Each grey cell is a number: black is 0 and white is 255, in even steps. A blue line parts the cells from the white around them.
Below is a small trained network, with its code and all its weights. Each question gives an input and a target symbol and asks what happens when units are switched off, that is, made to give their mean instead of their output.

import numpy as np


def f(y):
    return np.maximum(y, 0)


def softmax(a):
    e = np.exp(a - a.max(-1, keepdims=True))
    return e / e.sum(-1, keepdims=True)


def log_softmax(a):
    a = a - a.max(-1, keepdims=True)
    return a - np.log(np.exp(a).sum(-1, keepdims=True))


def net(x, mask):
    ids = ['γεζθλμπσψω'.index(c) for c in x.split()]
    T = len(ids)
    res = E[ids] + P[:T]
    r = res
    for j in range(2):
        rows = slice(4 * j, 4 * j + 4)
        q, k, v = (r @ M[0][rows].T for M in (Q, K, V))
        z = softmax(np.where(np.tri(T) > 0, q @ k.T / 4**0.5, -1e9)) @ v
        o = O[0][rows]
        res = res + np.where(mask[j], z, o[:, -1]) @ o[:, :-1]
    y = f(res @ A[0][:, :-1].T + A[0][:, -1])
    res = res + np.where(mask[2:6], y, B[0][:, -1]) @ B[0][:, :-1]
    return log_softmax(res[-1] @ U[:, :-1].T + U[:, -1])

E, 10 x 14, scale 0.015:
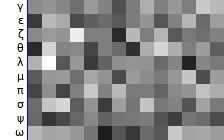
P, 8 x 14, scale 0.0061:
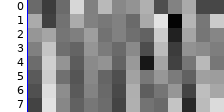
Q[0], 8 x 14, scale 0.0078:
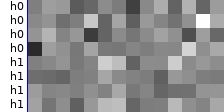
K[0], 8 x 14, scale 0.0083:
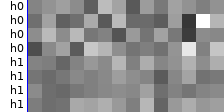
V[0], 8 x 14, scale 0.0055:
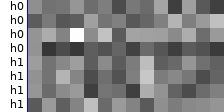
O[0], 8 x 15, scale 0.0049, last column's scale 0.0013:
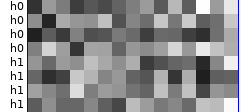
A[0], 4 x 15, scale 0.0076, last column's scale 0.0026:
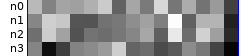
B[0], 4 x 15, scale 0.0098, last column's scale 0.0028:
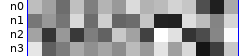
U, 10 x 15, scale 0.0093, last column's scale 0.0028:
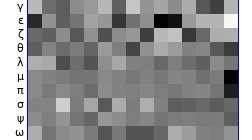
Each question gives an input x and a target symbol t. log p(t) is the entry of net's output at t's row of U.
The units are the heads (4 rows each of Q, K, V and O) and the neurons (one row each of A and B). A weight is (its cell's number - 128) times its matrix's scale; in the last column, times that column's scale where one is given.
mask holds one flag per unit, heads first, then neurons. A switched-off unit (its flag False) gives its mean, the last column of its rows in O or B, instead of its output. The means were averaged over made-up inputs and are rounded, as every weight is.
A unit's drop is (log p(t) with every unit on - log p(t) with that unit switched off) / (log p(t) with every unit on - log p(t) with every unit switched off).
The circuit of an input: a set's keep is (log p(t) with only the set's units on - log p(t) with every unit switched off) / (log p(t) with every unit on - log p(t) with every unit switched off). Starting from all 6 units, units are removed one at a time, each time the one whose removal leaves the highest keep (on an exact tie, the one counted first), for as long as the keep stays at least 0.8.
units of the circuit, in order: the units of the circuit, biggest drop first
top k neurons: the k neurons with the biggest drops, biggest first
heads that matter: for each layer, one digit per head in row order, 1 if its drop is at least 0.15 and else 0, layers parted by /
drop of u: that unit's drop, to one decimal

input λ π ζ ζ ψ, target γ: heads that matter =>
01
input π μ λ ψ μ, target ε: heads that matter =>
11
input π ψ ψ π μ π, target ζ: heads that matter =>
01
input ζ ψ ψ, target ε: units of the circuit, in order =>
h0; h1; n2
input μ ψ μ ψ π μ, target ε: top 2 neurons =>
n3; n0
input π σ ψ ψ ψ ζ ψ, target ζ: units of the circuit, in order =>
n2; h0
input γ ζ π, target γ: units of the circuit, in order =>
h0; n3
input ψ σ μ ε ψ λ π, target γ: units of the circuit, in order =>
h0
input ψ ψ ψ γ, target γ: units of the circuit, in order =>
n0; h0
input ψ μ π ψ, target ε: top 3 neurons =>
n2; n3; n0
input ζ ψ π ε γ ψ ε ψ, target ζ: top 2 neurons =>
n2; n1
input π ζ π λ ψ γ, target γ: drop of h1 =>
-0.3
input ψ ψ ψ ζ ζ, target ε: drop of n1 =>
-0.2
